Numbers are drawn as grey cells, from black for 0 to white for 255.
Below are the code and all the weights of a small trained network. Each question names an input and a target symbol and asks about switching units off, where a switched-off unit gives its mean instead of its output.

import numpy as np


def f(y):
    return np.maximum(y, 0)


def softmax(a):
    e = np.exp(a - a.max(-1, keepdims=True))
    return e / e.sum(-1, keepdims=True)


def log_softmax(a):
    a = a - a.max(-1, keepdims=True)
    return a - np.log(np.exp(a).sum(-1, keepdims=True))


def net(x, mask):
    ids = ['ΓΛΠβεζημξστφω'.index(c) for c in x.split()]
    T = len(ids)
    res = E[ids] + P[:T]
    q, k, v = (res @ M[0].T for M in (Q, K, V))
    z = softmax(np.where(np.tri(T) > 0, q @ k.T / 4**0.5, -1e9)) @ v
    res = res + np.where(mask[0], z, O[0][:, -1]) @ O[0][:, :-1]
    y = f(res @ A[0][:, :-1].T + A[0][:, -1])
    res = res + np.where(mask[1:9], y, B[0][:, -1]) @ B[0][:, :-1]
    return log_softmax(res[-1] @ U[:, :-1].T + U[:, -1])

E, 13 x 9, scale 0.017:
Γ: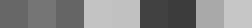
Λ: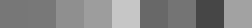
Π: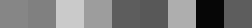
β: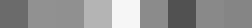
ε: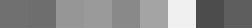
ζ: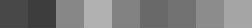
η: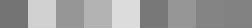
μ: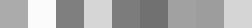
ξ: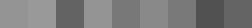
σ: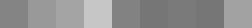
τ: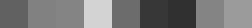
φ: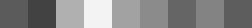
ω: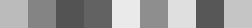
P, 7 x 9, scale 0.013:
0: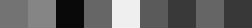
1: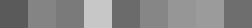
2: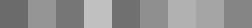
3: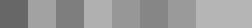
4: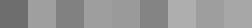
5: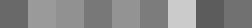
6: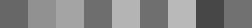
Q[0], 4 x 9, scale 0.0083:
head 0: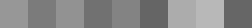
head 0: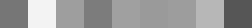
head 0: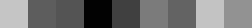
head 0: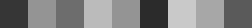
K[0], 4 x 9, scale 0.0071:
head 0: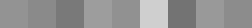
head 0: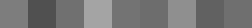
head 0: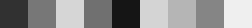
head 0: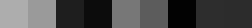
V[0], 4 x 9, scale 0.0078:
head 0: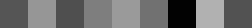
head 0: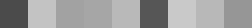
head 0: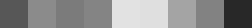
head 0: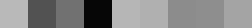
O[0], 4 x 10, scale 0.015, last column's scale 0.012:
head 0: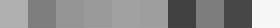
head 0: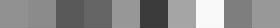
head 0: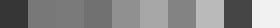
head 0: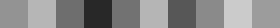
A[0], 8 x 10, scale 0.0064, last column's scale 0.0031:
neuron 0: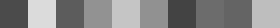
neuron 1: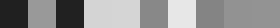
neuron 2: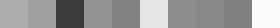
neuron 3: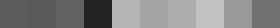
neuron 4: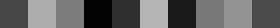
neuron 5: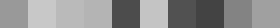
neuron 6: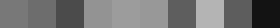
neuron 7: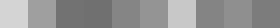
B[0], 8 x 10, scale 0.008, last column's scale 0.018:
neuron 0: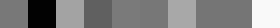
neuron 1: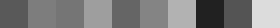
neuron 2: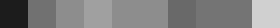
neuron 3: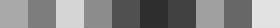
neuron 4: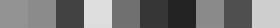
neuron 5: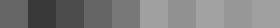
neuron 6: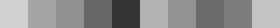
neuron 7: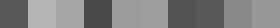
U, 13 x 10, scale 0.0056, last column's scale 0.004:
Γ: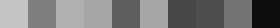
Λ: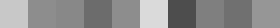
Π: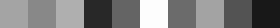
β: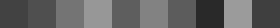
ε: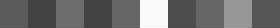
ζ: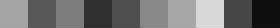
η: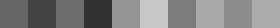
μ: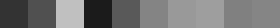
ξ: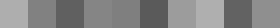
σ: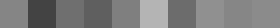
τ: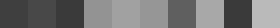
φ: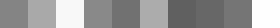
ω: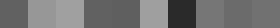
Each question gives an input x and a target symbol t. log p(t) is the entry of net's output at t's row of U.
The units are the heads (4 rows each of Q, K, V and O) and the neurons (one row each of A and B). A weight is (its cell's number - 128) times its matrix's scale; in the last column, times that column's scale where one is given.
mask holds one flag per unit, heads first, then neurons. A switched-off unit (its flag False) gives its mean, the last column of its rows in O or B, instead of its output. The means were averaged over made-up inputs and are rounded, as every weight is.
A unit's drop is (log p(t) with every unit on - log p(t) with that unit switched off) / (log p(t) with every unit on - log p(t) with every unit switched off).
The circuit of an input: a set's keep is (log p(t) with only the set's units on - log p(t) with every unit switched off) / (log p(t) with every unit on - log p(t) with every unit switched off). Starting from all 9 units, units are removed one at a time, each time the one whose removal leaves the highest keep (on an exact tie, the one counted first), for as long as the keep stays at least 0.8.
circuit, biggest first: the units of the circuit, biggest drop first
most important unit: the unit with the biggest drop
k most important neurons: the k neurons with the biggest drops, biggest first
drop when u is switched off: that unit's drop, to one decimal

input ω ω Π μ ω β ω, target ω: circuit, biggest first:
[head 0; neuron 3; neuron 4; neuron 7]
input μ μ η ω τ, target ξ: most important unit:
head 0
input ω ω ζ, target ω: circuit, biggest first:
[head 0; neuron 3; neuron 4]
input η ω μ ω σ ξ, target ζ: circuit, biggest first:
[head 0; neuron 6; neuron 4]
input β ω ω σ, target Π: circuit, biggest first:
[head 0; neuron 6; neuron 4]
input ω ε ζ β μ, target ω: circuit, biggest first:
[head 0; neuron 4; neuron 3]
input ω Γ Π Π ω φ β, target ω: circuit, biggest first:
[head 0; neuron 4; neuron 3]
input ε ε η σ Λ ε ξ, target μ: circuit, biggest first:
[head 0; neuron 4]
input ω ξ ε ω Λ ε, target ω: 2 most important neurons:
[neuron 4; neuron 3]
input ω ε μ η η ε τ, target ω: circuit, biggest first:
[head 0; neuron 4]
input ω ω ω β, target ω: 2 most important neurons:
[neuron 3; neuron 4]
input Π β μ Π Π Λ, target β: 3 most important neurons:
[neuron 1; neuron 3; neuron 6]
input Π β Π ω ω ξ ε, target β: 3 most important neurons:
[neuron 1; neuron 3; neuron 6]
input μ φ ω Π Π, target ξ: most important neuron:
[neuron 2]
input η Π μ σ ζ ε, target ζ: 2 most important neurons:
[neuron 6; neuron 4]
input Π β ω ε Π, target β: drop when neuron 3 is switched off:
0.2
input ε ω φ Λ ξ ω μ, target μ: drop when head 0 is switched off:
0.5
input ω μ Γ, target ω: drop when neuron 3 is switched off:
0.4
